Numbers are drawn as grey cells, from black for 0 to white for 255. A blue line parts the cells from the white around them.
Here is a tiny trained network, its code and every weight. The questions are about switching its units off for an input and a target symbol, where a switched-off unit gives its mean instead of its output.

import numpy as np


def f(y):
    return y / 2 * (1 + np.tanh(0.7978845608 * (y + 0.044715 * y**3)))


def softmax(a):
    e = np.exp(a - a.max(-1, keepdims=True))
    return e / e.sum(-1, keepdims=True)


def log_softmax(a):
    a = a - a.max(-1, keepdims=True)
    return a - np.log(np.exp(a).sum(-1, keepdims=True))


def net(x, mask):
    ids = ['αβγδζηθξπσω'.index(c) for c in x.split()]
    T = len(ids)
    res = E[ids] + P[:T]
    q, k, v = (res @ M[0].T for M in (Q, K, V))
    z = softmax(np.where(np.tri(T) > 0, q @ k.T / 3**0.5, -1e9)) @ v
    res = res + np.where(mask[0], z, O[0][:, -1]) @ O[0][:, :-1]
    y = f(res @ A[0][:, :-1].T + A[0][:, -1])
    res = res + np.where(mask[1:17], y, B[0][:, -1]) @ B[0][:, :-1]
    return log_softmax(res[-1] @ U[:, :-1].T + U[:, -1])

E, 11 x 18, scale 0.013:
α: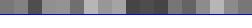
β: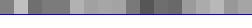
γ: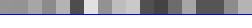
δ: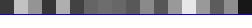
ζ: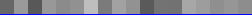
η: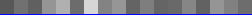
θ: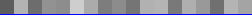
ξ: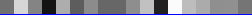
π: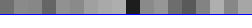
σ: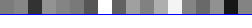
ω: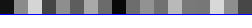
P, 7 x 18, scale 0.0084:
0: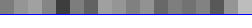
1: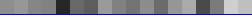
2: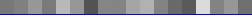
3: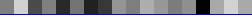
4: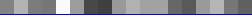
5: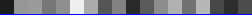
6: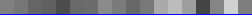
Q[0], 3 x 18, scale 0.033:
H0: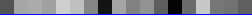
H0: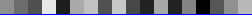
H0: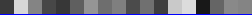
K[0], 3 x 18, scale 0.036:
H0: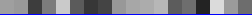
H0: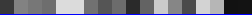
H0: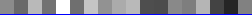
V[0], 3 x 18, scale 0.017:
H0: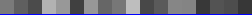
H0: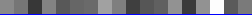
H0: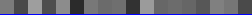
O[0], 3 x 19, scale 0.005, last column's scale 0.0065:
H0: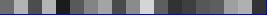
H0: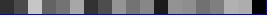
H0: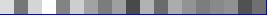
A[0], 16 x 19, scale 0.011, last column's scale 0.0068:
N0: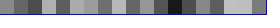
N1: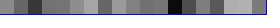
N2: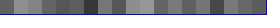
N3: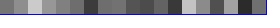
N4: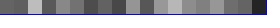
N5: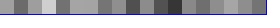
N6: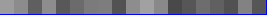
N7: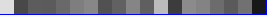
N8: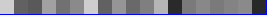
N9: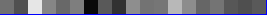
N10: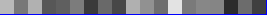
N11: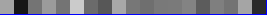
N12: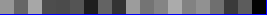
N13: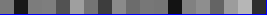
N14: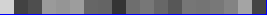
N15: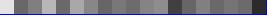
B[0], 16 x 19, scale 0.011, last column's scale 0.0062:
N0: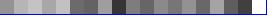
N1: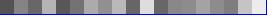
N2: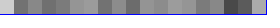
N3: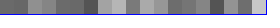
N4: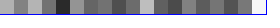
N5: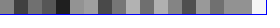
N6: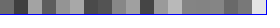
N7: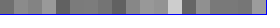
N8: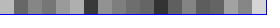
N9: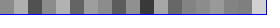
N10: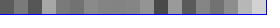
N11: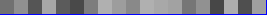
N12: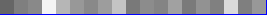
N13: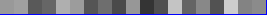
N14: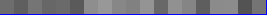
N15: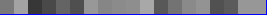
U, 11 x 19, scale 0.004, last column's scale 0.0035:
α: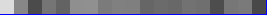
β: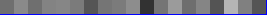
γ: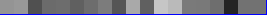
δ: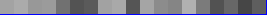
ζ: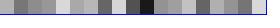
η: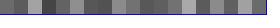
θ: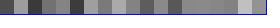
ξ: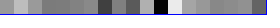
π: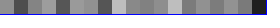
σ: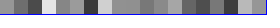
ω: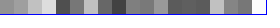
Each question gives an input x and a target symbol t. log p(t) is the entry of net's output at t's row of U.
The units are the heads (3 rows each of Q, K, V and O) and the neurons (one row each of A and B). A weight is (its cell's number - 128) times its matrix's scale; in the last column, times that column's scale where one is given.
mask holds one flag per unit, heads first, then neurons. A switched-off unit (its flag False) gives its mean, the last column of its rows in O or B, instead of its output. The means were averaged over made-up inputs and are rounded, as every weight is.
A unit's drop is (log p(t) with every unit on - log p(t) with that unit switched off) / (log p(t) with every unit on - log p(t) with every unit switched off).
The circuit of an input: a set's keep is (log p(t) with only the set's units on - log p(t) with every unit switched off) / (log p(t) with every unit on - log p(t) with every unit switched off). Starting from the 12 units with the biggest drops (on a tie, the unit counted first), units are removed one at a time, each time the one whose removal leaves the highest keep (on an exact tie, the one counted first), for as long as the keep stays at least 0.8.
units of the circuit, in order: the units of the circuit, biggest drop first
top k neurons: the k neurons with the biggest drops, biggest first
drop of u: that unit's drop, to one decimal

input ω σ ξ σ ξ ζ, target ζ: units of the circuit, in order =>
H0, N4, N5
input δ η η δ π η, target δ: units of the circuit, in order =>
H0, N11, N4, N3
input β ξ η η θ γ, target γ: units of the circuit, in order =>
H0, N7
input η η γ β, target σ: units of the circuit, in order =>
H0, N1, N8, N6
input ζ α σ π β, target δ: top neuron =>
N11
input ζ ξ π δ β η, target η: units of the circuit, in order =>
H0, N4
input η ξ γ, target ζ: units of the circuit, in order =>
H0, N4
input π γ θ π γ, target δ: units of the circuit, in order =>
H0, N11, N4, N3
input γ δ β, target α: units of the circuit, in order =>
H0, N15, N8, N5
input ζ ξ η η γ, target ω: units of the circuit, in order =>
H0, N0, N5
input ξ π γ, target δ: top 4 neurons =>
N11, N4, N3, N5
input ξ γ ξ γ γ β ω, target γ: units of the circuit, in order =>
H0, N6
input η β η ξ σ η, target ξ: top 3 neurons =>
N13, N1, N2
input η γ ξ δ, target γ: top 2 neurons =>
N6, N2
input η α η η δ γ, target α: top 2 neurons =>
N8, N15
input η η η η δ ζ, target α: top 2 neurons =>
N8, N15
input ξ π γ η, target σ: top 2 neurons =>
N1, N8
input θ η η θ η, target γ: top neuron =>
N7
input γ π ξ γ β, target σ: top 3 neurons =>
N1, N8, N6
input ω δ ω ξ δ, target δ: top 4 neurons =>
N3, N4, N5, N6
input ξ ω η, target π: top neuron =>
N5
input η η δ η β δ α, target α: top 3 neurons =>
N8, N15, N5
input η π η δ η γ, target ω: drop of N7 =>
0.0
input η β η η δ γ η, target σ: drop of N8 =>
0.3
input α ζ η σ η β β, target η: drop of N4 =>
0.3
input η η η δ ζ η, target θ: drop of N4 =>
0.1
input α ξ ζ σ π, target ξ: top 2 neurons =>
N13, N1
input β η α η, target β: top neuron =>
N13
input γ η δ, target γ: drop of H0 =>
1.7
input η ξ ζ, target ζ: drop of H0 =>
0.5
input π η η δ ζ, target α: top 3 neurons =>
N15, N8, N5
